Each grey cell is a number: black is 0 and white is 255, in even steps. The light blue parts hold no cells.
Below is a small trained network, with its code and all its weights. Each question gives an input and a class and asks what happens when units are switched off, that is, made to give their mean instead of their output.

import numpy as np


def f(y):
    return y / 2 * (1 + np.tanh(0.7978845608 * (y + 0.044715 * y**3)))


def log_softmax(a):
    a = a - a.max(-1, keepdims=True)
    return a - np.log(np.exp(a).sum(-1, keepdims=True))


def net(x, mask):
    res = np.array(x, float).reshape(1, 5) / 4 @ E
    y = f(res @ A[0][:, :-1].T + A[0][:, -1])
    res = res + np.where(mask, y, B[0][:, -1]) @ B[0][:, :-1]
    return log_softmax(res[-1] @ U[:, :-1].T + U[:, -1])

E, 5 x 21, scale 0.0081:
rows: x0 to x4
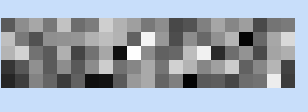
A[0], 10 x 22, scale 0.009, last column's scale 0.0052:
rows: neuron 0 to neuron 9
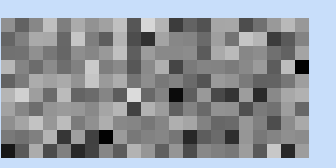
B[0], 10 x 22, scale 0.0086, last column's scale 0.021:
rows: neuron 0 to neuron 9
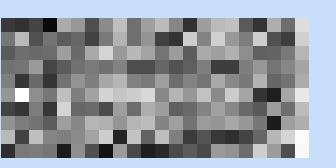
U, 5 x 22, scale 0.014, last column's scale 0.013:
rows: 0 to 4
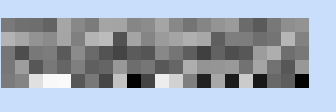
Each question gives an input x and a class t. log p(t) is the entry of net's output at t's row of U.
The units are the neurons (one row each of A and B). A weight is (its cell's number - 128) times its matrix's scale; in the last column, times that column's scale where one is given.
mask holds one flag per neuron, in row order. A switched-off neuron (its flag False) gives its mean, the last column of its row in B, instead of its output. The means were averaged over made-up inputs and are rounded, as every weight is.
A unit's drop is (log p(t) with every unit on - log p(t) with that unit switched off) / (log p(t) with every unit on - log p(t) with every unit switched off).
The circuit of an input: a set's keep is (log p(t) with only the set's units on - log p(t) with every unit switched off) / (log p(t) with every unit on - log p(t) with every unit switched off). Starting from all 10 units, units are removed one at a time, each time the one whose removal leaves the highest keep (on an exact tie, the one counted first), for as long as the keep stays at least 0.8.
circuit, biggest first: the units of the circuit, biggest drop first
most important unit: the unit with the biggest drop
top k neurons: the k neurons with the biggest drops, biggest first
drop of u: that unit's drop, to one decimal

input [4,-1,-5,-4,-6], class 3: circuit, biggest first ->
[neuron 1]
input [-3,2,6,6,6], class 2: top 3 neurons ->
[neuron 1; neuron 5; neuron 9]
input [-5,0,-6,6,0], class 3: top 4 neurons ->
[neuron 8; neuron 5; neuron 1; neuron 7]
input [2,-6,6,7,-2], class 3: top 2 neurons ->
[neuron 9; neuron 8]
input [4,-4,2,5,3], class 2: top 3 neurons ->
[neuron 1; neuron 5; neuron 9]
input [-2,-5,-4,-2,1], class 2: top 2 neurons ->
[neuron 8; neuron 5]
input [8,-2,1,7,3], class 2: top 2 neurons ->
[neuron 5; neuron 1]
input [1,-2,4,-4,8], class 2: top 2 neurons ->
[neuron 9; neuron 8]
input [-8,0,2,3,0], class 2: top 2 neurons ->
[neuron 5; neuron 1]
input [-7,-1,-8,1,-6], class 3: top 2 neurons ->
[neuron 1; neuron 8]
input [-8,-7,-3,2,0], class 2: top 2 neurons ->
[neuron 5; neuron 8]
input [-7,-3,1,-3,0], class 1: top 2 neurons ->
[neuron 9; neuron 0]
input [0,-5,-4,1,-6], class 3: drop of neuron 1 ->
0.3
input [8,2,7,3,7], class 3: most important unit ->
neuron 9
